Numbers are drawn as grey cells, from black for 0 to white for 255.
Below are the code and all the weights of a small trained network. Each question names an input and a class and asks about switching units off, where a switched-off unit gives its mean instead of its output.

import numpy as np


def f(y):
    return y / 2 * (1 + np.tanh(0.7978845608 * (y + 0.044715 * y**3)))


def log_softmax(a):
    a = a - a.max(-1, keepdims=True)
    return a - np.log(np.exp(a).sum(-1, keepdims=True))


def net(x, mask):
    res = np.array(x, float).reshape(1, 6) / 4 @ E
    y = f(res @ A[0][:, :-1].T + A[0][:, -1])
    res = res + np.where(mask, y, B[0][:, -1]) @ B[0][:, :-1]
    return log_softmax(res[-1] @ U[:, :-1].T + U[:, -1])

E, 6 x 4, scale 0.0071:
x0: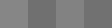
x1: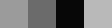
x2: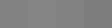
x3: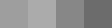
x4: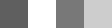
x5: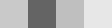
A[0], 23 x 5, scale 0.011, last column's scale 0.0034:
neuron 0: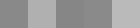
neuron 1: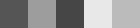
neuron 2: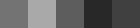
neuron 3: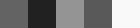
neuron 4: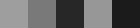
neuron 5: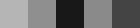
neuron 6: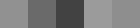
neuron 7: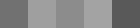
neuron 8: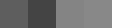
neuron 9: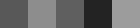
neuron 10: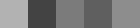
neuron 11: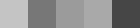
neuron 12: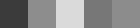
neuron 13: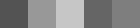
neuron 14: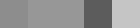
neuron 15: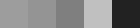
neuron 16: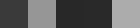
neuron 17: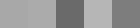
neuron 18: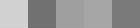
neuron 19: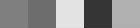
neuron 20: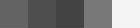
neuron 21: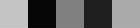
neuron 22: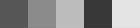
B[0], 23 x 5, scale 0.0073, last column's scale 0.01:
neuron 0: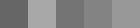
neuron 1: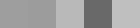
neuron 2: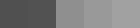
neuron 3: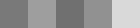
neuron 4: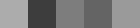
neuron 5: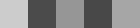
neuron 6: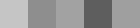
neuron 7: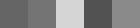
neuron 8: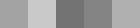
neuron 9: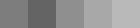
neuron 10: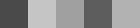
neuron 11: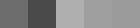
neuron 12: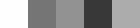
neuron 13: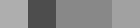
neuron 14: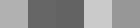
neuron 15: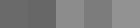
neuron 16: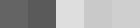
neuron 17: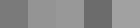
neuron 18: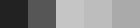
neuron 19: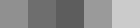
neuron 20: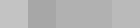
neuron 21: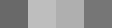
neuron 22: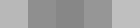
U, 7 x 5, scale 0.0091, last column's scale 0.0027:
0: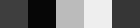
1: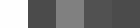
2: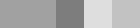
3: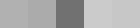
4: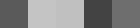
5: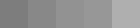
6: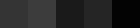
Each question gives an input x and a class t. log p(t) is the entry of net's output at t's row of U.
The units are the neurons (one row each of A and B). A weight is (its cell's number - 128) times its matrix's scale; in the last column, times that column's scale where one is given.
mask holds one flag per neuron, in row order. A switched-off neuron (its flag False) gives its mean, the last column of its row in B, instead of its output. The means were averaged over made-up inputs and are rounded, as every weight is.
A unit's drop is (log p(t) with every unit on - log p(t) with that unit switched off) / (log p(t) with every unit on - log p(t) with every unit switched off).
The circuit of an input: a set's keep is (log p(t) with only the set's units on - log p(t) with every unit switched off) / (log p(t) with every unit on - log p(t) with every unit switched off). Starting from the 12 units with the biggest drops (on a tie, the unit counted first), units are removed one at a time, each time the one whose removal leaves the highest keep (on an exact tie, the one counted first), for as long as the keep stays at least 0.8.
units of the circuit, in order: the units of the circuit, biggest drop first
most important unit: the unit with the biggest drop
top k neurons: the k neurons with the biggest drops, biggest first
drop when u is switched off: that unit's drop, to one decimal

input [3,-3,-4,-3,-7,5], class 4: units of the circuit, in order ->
[neuron 21; neuron 10]
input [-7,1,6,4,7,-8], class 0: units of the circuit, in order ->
[neuron 16; neuron 2]
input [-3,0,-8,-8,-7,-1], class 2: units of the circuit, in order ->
[neuron 3; neuron 8]
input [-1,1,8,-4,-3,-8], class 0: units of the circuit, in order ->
[neuron 16]
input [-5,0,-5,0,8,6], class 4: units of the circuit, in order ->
[neuron 1; neuron 7; neuron 17]
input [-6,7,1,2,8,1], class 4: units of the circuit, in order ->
[neuron 1; neuron 17; neuron 7]
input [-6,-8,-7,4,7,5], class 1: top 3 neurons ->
[neuron 12; neuron 13; neuron 21]
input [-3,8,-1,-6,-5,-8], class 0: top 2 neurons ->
[neuron 16; neuron 9]
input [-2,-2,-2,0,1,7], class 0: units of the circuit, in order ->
[neuron 18; neuron 11]
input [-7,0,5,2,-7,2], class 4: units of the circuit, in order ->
[neuron 21; neuron 10]
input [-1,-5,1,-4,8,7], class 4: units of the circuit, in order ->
[neuron 7; neuron 1]
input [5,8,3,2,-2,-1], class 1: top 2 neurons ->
[neuron 5; neuron 4]
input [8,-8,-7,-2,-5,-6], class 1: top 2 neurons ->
[neuron 12; neuron 22]
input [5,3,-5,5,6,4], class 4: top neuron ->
[neuron 1]
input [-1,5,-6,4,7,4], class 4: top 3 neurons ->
[neuron 1; neuron 17; neuron 7]
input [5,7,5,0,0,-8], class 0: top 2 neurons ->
[neuron 16; neuron 2]
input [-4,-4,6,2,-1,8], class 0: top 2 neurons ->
[neuron 18; neuron 11]
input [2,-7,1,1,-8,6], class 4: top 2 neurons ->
[neuron 21; neuron 10]
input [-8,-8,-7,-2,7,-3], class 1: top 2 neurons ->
[neuron 12; neuron 13]
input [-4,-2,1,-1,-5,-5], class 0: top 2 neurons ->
[neuron 16; neuron 9]
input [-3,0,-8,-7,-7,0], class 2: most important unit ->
neuron 20
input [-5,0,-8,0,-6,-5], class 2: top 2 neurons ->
[neuron 20; neuron 18]
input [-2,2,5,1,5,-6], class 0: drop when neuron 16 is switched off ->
0.5
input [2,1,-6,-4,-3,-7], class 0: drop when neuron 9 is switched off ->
0.2
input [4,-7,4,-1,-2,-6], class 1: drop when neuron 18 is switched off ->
0.3
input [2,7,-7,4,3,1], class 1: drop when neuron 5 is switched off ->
0.2
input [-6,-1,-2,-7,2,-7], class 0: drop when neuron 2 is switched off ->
0.1
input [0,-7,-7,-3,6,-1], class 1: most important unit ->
neuron 12
